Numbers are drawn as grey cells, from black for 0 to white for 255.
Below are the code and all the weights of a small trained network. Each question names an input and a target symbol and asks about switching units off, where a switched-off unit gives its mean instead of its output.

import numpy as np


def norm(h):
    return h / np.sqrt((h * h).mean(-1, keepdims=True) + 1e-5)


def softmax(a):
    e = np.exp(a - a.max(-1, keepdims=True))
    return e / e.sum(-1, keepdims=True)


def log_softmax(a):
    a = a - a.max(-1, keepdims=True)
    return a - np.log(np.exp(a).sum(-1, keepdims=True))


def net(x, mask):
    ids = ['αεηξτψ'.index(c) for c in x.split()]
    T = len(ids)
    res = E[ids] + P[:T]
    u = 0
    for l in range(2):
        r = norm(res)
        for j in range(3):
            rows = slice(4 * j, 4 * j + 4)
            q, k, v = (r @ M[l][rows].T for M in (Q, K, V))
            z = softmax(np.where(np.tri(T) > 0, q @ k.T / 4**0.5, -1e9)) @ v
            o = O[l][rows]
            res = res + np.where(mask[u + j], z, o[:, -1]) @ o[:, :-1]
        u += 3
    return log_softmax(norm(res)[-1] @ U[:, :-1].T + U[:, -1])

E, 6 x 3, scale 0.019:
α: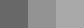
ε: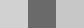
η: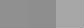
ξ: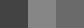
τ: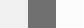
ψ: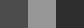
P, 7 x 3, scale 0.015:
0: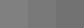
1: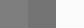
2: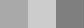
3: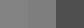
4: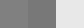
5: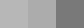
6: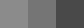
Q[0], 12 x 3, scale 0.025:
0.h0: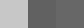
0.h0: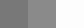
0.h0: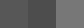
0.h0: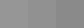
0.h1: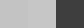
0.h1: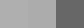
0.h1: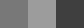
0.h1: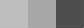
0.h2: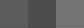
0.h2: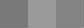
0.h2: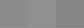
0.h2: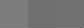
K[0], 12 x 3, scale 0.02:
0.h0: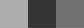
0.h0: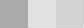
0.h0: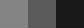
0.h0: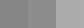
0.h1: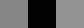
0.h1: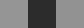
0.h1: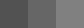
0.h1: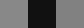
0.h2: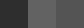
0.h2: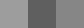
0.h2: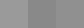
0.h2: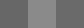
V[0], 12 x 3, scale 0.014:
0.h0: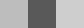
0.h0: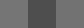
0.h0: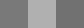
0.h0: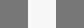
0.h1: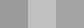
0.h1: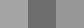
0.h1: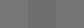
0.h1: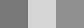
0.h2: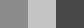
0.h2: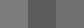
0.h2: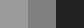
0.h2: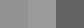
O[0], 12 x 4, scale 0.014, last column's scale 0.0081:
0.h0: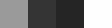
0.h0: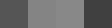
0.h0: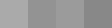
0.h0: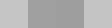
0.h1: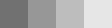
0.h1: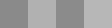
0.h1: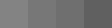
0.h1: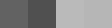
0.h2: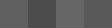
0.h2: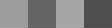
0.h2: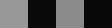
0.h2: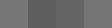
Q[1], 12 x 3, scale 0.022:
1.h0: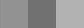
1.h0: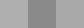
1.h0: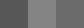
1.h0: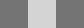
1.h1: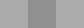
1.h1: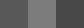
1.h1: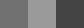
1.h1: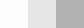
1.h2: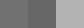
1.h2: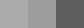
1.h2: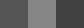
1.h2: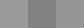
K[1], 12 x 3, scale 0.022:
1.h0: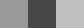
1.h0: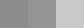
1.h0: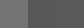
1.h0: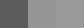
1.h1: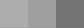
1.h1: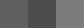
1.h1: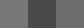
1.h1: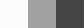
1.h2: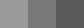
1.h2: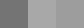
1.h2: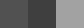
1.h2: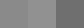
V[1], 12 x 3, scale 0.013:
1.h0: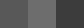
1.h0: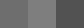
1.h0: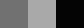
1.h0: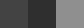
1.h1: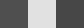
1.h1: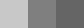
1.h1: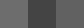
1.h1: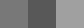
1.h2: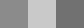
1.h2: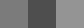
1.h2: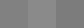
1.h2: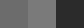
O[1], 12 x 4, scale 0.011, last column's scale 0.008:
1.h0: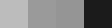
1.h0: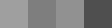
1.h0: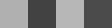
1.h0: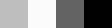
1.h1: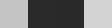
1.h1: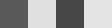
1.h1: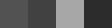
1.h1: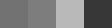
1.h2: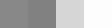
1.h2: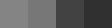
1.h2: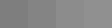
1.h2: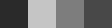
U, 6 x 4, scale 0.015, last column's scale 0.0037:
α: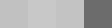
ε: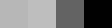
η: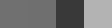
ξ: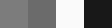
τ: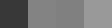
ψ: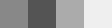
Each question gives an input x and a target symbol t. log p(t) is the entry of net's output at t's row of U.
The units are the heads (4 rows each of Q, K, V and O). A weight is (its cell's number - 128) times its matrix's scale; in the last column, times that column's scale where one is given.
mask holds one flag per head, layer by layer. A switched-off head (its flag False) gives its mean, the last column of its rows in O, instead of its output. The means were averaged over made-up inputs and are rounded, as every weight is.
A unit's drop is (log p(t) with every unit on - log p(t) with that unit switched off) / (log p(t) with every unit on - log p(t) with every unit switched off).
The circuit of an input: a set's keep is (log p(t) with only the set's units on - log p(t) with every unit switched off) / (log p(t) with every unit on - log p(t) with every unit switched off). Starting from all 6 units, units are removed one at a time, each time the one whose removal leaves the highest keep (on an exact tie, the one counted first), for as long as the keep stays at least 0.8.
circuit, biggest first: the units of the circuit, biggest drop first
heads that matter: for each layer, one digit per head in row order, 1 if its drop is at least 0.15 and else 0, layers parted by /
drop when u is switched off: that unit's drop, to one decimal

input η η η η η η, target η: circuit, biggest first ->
[0.h0 0.h2]
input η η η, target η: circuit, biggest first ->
[0.h0 1.h0]
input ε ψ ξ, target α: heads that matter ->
010 / 000
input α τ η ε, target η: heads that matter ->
110 / 000
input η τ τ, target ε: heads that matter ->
100 / 100
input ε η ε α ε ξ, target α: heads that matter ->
100 / 000
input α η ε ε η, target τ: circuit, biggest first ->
[1.h0]
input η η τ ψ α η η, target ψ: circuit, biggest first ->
[0.h0 1.h0]
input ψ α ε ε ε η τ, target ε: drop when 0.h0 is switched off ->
0.1
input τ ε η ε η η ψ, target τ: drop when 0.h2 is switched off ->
0.5
